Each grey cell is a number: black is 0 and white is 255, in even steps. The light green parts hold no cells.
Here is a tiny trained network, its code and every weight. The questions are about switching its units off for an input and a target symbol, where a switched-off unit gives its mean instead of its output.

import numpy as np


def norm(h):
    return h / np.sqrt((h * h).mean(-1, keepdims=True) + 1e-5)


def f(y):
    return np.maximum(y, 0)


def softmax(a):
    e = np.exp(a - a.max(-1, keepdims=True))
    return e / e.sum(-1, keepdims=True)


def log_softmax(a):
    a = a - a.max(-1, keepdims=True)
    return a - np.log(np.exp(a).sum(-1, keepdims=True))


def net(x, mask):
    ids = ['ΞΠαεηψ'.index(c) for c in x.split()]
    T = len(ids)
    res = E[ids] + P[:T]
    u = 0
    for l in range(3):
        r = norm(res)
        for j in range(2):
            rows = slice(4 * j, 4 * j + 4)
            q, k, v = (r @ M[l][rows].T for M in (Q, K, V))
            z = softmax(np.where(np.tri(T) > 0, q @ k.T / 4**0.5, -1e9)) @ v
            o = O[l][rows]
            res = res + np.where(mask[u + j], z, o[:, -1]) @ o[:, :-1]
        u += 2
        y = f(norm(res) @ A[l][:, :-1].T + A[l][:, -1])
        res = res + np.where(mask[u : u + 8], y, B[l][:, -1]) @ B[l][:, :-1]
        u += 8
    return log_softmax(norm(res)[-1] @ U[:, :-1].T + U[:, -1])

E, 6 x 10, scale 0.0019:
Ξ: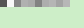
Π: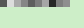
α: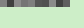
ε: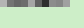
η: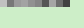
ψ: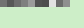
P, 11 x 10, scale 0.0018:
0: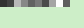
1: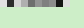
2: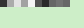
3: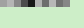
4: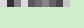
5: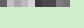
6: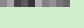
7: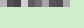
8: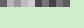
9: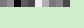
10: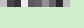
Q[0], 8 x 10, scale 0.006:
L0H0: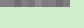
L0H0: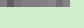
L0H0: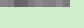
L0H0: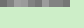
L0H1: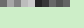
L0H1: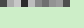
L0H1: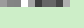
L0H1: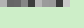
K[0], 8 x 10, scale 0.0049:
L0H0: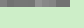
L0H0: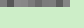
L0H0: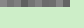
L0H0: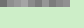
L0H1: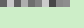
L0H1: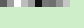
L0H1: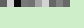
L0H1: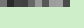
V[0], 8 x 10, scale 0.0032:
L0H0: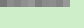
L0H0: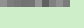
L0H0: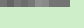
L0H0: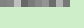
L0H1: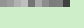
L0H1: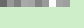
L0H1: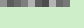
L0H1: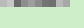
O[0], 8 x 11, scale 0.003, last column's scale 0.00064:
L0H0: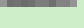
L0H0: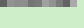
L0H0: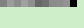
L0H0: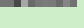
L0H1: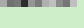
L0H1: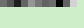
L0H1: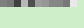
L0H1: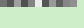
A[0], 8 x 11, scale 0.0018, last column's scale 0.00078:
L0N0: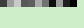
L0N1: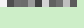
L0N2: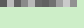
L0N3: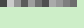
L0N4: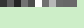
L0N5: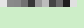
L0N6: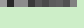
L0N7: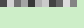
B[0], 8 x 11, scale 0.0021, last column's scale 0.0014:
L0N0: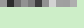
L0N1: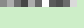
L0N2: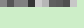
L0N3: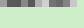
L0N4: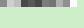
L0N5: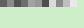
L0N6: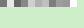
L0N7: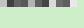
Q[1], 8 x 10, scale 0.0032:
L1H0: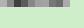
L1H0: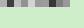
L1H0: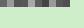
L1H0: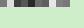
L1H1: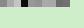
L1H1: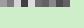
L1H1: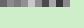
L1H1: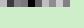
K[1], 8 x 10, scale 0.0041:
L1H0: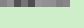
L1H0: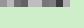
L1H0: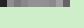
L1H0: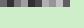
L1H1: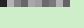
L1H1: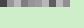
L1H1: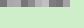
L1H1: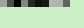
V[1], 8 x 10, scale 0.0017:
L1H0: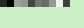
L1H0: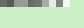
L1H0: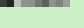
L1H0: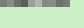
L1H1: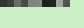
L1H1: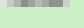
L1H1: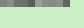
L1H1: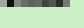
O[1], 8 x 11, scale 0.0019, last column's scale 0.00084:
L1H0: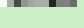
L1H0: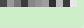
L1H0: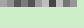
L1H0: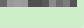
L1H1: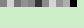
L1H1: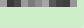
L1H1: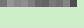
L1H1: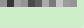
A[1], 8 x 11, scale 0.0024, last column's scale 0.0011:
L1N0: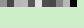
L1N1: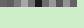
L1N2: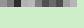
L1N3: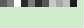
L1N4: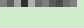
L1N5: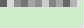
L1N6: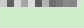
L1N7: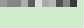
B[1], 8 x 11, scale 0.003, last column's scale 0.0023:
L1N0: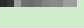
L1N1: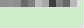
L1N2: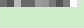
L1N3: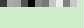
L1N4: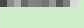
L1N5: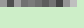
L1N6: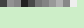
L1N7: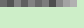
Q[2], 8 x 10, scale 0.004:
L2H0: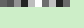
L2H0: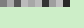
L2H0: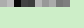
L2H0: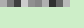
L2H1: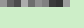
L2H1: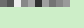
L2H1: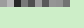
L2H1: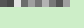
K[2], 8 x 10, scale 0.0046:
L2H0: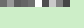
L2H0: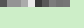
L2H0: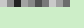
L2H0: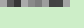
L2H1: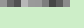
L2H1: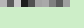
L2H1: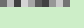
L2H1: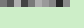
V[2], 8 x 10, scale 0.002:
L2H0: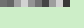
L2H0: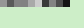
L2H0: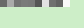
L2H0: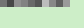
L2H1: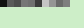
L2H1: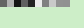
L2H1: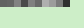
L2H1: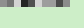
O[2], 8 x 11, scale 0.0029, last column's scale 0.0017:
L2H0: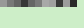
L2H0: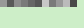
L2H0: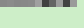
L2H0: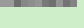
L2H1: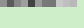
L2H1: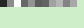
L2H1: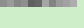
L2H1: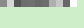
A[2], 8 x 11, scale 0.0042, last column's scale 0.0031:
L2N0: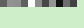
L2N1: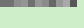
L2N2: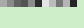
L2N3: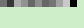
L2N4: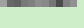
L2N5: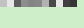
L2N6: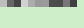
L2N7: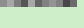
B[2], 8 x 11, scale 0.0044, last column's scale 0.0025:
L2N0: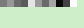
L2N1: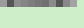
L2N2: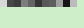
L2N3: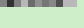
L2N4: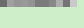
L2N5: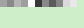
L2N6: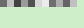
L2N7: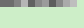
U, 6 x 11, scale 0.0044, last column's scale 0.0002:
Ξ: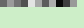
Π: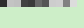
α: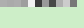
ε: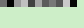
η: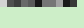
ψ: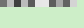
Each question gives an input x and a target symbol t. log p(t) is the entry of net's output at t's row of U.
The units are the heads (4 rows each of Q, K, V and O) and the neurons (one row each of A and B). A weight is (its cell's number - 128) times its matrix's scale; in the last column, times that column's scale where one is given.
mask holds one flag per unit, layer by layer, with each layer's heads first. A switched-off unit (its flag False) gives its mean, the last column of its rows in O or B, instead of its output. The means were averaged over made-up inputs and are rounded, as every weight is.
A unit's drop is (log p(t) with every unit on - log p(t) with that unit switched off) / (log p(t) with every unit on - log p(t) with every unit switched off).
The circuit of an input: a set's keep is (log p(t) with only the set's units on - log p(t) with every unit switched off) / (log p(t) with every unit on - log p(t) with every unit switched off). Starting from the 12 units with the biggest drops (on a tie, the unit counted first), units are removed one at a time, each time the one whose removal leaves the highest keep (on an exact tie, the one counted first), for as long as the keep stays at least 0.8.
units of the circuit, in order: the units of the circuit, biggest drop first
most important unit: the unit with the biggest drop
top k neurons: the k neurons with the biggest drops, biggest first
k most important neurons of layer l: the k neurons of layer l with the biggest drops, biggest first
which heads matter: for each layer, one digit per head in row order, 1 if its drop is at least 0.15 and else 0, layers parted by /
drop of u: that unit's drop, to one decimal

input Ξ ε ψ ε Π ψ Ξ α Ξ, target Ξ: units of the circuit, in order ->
[L0H1 L2N0]
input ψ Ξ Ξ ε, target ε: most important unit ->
L0H1
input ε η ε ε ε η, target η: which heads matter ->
01 / 00 / 10
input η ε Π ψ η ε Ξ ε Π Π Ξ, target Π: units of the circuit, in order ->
[L0H1 L1H0 L1N3]
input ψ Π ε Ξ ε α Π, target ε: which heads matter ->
01 / 10 / 01
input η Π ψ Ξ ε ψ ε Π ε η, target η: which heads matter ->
01 / 10 / 10
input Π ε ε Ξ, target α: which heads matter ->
00 / 10 / 00
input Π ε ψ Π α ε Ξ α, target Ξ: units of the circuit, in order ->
[L0H1 L2N0]
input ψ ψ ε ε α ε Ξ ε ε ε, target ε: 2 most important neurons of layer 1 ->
[L1N6 L1N3]
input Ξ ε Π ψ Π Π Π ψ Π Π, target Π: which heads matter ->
01 / 00 / 01
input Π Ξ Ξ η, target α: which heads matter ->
01 / 10 / 00
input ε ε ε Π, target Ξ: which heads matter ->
00 / 11 / 01
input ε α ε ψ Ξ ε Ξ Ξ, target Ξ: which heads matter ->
01 / 00 / 00
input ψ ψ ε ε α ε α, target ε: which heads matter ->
01 / 10 / 01
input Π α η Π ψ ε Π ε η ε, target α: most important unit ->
L2N5
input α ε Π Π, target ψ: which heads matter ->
01 / 10 / 01
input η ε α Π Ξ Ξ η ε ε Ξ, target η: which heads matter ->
00 / 00 / 10
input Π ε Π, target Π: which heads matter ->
01 / 00 / 00
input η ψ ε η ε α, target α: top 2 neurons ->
[L2N5 L1N3]
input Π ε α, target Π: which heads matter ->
00 / 00 / 00
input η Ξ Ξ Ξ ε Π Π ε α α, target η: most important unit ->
L2H0
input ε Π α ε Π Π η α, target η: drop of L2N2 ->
0.7
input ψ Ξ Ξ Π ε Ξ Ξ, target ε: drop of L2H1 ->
0.8
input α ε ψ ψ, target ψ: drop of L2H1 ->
1.0
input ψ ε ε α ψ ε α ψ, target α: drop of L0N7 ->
0.0
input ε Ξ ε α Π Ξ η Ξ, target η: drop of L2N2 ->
0.2
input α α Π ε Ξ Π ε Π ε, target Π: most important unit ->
L0H1
